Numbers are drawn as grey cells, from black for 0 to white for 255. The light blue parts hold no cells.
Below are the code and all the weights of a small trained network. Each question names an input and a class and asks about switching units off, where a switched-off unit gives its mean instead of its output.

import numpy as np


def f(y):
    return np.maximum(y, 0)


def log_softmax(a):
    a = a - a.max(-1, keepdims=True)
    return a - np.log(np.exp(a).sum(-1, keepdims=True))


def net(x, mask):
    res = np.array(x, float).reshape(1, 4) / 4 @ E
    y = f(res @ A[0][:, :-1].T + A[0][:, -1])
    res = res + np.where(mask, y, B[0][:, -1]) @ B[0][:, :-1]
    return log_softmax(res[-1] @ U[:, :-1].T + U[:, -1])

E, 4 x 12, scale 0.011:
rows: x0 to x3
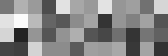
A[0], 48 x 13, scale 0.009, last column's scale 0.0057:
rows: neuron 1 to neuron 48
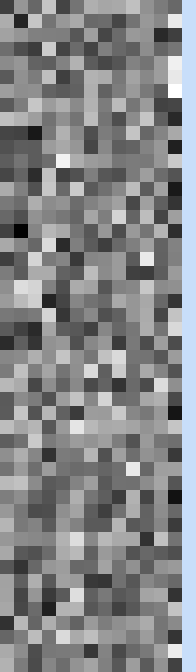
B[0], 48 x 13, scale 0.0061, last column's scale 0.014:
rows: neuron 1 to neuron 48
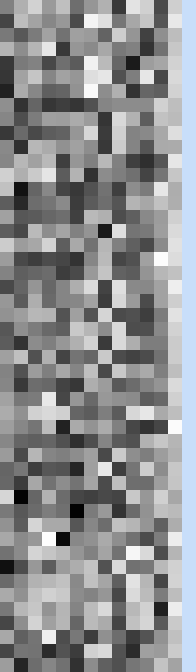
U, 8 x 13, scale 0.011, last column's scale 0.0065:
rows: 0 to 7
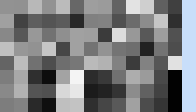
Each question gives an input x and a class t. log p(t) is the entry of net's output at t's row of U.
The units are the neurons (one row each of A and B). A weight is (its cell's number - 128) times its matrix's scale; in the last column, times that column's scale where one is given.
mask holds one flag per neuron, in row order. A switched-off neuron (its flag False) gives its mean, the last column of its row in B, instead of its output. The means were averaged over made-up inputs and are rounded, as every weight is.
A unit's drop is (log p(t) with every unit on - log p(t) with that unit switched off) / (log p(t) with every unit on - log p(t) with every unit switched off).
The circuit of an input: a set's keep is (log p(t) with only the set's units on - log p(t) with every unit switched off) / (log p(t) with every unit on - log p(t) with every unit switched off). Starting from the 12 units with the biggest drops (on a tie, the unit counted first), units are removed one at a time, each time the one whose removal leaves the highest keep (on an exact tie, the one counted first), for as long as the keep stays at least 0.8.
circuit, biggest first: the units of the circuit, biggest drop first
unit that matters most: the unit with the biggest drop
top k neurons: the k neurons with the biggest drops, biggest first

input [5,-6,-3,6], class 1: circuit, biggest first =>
neuron 19
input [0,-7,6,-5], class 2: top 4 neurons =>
neuron 10; neuron 17; neuron 41; neuron 11
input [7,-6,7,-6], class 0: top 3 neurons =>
neuron 44; neuron 40; neuron 43
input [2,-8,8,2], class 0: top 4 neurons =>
neuron 44; neuron 2; neuron 40; neuron 43
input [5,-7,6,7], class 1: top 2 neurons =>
neuron 19; neuron 32
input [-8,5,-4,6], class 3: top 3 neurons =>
neuron 23; neuron 18; neuron 13
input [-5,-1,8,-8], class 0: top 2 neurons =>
neuron 44; neuron 42
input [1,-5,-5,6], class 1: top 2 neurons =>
neuron 19; neuron 44
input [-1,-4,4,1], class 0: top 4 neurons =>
neuron 44; neuron 2; neuron 40; neuron 21
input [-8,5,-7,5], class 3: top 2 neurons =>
neuron 23; neuron 18
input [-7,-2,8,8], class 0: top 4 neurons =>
neuron 42; neuron 2; neuron 44; neuron 40
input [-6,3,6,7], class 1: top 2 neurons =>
neuron 19; neuron 20
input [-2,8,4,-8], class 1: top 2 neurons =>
neuron 37; neuron 28
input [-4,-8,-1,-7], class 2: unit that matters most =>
neuron 25
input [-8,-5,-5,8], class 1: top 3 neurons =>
neuron 19; neuron 16; neuron 20
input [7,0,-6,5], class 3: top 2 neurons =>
neuron 46; neuron 26
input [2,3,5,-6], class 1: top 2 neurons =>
neuron 28; neuron 37
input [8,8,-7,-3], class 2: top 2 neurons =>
neuron 21; neuron 27
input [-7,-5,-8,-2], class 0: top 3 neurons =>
neuron 1; neuron 6; neuron 45
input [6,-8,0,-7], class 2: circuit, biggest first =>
neuron 25
